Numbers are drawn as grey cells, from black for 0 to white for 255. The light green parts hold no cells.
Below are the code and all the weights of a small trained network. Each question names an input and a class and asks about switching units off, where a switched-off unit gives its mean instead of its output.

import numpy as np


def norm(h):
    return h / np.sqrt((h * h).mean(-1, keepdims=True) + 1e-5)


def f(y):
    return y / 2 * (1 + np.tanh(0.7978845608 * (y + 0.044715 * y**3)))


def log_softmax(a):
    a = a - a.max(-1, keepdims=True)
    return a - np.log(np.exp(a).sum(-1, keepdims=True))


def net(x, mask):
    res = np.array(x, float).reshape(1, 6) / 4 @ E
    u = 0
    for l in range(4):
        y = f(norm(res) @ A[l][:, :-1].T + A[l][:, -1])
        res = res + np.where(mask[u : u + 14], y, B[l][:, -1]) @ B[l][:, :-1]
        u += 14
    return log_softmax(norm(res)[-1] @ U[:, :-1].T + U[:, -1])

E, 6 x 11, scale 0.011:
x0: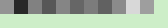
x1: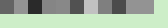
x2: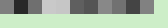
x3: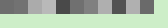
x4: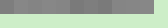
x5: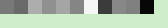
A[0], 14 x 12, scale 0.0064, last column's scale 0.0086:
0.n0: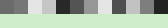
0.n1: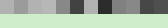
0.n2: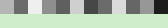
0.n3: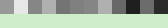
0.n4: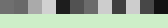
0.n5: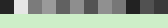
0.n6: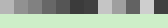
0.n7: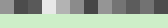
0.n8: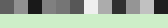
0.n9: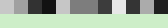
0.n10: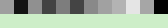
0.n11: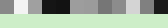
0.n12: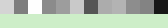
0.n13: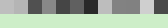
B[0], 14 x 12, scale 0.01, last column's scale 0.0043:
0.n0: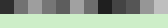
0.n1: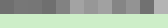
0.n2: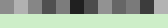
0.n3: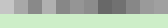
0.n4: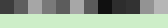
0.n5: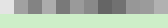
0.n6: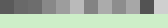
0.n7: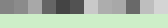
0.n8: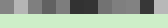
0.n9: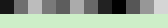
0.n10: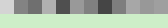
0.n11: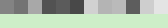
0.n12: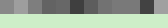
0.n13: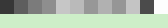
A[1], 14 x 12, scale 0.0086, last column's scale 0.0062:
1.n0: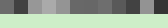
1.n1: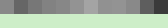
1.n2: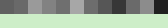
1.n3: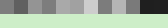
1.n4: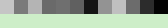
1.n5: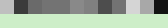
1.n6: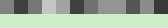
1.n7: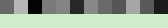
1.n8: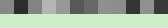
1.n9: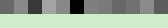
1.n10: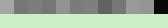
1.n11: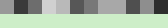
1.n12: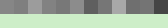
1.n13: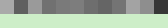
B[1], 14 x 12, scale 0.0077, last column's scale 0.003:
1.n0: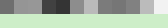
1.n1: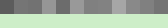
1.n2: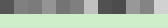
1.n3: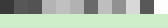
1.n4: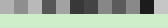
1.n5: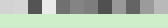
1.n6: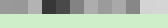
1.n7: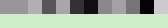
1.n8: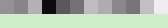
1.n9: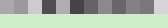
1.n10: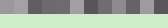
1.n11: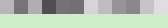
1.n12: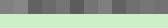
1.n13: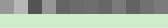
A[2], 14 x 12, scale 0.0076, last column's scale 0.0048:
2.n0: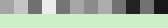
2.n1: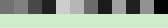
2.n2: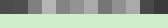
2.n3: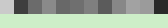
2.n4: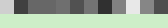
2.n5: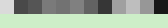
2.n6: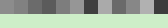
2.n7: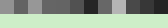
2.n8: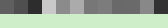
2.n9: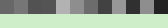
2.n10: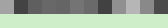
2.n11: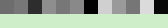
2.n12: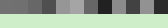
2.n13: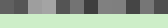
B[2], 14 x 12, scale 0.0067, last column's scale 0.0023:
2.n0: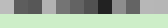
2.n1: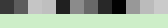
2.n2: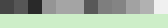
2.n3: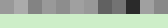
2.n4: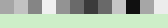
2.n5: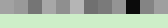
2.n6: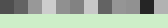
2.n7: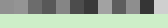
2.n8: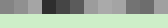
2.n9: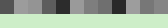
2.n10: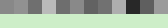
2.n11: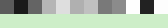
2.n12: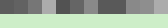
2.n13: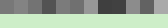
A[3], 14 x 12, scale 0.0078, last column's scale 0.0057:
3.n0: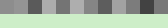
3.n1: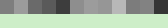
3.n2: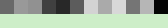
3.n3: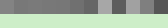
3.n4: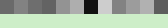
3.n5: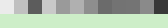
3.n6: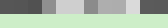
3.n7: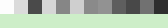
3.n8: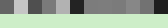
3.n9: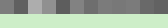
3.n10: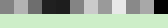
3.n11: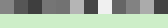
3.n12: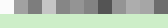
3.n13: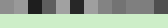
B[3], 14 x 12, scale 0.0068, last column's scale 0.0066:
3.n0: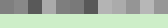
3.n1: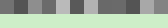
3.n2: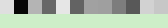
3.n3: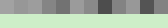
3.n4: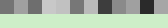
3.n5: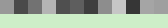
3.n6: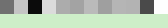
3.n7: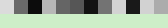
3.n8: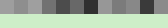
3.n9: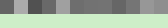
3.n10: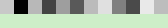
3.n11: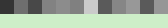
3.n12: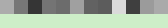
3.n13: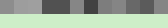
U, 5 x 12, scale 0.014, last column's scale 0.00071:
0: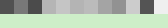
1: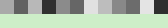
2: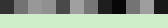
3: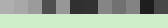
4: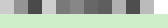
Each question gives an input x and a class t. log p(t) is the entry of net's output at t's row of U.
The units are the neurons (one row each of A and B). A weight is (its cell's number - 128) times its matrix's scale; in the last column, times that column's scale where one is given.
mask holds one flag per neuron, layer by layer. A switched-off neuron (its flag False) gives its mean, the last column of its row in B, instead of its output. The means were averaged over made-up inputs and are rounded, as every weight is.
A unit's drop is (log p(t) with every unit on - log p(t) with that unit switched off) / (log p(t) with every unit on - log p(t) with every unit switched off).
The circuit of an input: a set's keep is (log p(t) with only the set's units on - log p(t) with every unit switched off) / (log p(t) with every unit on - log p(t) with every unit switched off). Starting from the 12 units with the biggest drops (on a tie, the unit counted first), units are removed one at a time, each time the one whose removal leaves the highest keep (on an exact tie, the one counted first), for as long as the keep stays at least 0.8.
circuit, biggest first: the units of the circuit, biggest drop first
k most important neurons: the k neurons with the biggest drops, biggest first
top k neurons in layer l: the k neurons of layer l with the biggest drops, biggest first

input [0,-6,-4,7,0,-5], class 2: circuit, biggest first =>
(0.n0)
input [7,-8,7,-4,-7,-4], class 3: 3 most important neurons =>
(1.n4, 0.n2, 0.n11)
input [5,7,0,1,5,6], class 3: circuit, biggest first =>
(1.n7, 0.n8)
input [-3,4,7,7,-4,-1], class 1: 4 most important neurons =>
(0.n7, 0.n9, 1.n8, 1.n0)
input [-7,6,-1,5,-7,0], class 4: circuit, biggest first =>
(0.n5, 3.n7)
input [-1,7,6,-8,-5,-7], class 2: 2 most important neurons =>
(0.n9, 2.n1)
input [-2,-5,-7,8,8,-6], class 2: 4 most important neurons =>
(0.n0, 0.n4, 0.n7, 1.n8)
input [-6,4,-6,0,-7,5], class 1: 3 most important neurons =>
(0.n11, 0.n13, 3.n10)
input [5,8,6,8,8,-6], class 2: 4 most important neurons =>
(0.n4, 0.n0, 0.n2, 1.n0)
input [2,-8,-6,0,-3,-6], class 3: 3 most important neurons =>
(0.n2, 1.n4, 0.n12)
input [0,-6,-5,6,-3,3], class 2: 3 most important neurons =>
(0.n0, 0.n4, 0.n7)
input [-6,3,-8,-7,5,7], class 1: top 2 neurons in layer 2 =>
(2.n11, 2.n6)
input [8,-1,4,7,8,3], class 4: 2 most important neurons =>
(0.n10, 1.n5)
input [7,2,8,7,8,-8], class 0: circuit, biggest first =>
(2.n11)
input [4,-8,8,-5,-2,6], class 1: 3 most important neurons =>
(1.n8, 1.n11, 1.n6)
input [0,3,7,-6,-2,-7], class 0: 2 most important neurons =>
(0.n13, 0.n6)
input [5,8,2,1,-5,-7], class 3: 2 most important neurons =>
(0.n8, 1.n7)
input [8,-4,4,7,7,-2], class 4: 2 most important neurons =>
(0.n10, 1.n5)
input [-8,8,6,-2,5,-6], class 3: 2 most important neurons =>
(0.n8, 1.n9)
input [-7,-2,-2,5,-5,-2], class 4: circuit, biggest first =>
(0.n5)
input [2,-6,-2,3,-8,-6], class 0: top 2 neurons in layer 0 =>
(0.n13, 0.n6)
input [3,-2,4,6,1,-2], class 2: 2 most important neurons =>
(0.n4, 0.n0)
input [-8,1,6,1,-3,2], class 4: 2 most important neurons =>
(0.n5, 0.n3)
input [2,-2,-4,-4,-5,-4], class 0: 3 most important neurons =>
(0.n13, 0.n6, 0.n7)
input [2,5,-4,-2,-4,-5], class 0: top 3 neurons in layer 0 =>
(0.n13, 0.n6, 0.n2)
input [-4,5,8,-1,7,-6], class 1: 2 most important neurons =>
(1.n11, 0.n7)
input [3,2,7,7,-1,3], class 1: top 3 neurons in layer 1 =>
(1.n8, 1.n0, 1.n6)
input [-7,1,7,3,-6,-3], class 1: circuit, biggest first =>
(1.n8)
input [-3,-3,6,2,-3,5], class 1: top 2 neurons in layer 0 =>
(0.n13, 0.n7)
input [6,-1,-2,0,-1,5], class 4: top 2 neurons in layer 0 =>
(0.n10, 0.n13)
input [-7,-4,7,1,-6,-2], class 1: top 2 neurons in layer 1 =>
(1.n11, 1.n8)
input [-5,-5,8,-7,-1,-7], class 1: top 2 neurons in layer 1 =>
(1.n8, 1.n11)
